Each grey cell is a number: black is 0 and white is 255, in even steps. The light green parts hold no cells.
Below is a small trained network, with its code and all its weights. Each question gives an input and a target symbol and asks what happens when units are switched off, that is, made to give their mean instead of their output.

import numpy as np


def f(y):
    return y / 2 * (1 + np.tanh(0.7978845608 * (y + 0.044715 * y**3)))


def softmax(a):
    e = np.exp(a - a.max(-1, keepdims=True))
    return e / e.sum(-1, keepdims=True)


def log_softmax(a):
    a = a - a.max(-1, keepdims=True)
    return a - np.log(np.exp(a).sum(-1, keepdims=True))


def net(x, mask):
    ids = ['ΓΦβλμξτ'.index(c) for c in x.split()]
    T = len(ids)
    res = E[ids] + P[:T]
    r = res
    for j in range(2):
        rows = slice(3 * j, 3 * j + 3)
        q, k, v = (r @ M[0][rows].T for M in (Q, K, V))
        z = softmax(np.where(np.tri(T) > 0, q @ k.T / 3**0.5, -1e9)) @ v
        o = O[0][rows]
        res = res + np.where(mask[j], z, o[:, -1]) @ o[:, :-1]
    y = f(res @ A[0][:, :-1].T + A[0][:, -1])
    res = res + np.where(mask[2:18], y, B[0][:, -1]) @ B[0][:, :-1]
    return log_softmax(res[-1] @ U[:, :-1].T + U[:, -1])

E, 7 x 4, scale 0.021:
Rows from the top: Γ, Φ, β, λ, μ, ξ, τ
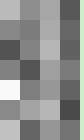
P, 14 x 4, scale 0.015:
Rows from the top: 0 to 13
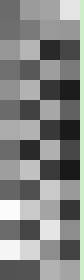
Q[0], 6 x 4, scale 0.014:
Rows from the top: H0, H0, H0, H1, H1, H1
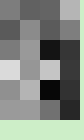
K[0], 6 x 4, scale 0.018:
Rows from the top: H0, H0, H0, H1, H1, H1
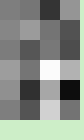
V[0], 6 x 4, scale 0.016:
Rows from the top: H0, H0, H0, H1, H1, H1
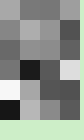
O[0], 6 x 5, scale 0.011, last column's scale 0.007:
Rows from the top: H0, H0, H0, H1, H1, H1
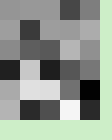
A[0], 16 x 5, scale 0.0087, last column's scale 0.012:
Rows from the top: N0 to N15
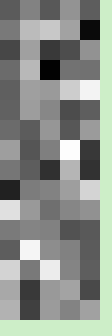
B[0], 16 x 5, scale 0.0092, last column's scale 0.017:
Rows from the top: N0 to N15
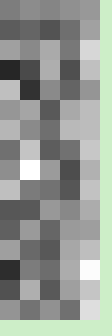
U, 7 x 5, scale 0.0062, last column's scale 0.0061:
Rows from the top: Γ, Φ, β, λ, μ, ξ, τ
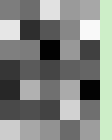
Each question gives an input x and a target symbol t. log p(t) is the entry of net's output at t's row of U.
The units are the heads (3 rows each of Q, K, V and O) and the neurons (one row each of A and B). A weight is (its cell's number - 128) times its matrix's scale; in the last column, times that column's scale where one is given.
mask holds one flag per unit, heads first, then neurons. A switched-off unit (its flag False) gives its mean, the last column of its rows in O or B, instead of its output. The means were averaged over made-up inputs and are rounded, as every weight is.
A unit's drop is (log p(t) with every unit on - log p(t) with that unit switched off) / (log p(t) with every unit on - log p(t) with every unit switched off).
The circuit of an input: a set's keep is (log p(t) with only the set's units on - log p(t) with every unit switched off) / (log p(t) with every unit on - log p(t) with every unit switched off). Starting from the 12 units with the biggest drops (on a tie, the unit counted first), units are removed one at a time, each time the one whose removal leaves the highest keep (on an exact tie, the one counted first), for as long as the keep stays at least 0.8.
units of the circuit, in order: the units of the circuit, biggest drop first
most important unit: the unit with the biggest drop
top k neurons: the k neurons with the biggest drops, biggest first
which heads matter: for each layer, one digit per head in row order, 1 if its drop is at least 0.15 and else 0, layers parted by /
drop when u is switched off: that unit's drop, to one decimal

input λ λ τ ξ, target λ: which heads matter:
01
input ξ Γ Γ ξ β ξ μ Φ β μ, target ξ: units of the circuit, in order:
[H1, N13, N14]
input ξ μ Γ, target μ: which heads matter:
01
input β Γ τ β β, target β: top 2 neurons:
[N7, N14]
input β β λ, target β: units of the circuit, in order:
[H1, N7, N8]
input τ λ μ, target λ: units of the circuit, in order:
[H1, N3]
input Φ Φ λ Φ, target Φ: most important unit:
N13
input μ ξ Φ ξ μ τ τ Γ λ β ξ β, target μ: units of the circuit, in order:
[H1, N13, N1]
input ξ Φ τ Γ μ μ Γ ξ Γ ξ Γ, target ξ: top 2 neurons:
[N13, N14]
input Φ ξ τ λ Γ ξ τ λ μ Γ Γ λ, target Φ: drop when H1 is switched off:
0.1
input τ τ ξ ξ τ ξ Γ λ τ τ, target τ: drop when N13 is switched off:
0.2
